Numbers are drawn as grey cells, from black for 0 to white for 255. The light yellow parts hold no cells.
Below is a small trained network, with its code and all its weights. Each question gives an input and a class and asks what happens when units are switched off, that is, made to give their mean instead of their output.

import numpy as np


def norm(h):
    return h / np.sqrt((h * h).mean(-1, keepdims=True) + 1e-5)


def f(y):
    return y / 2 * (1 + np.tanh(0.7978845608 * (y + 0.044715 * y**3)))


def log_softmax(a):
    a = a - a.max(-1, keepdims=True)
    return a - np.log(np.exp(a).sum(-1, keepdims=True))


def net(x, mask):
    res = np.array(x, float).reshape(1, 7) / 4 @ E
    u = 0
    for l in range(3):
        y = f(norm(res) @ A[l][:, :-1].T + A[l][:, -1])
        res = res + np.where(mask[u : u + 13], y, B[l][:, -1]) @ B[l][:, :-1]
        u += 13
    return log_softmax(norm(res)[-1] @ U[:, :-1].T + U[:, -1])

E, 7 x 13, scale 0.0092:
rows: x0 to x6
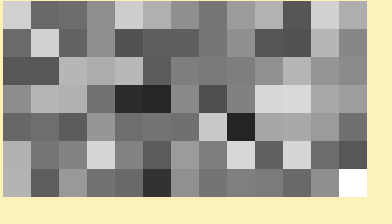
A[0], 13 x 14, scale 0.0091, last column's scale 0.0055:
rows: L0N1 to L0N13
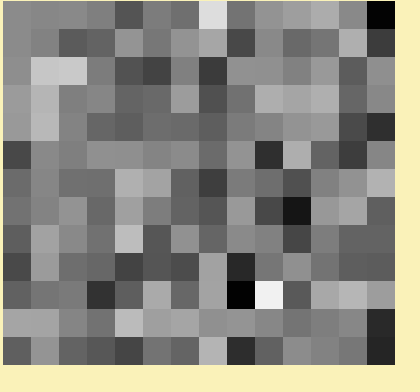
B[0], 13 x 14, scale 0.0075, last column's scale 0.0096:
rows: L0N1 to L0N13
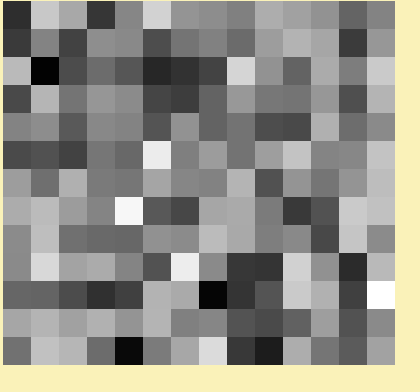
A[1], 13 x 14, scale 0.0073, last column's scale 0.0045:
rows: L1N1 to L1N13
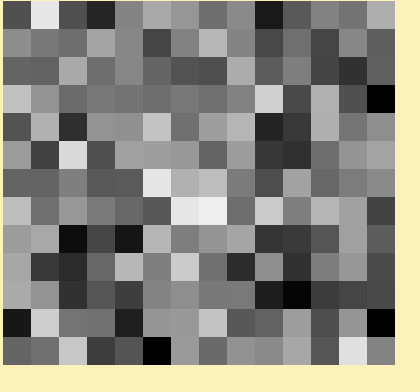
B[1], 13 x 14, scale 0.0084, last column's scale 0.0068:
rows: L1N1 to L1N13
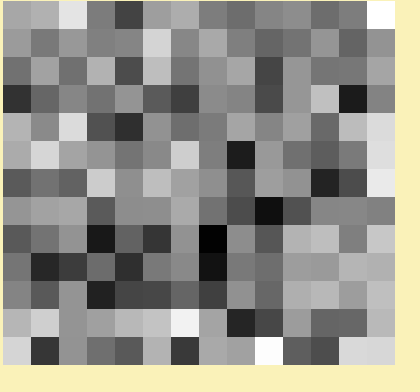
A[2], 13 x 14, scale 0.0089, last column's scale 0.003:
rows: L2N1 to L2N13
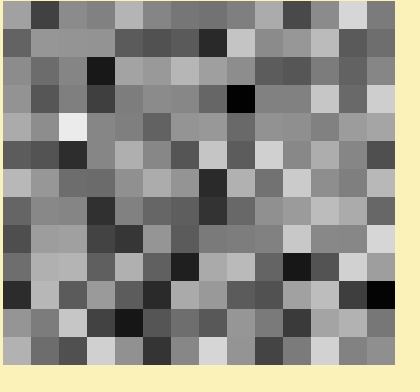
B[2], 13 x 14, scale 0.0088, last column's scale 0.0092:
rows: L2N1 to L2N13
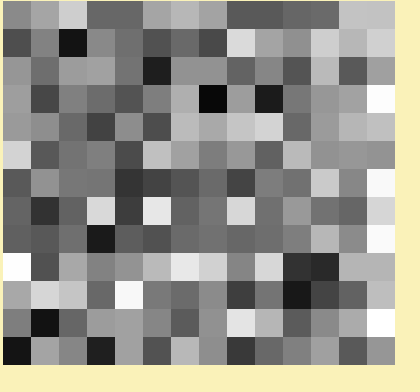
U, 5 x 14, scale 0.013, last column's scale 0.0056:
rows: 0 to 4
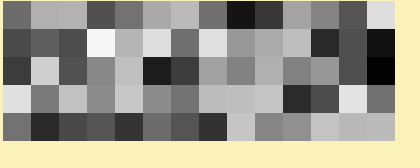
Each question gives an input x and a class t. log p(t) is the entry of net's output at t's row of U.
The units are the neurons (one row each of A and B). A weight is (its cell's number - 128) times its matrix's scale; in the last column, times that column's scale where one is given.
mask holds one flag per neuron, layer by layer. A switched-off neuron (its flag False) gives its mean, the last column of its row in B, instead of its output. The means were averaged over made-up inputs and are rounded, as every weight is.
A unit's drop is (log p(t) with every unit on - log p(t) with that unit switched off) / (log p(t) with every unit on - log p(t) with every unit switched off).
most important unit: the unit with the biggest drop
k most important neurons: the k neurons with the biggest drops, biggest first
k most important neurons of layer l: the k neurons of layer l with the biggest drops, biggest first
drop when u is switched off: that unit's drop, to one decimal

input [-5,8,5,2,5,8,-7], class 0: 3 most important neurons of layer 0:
[L0N10, L0N6, L0N8]
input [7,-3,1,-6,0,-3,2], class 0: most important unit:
L1N6
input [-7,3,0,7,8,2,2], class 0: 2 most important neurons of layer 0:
[L0N10, L0N13]
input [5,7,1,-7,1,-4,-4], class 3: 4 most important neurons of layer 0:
[L0N8, L0N7, L0N3, L0N6]
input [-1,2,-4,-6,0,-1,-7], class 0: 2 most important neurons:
[L0N3, L1N7]
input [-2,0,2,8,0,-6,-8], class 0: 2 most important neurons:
[L0N10, L2N11]
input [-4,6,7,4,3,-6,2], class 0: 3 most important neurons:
[L0N10, L0N13, L2N11]
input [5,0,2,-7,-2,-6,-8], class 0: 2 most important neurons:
[L0N3, L0N7]
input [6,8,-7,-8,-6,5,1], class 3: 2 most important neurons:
[L0N8, L0N11]
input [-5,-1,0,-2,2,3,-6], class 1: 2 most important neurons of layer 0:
[L0N11, L0N6]
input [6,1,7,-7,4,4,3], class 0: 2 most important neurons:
[L2N13, L1N13]
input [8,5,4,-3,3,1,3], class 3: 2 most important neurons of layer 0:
[L0N11, L0N8]
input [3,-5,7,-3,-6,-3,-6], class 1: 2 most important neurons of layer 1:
[L1N7, L1N13]
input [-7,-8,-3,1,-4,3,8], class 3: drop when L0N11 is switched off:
0.1
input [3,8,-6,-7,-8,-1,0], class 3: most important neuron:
[L0N8]
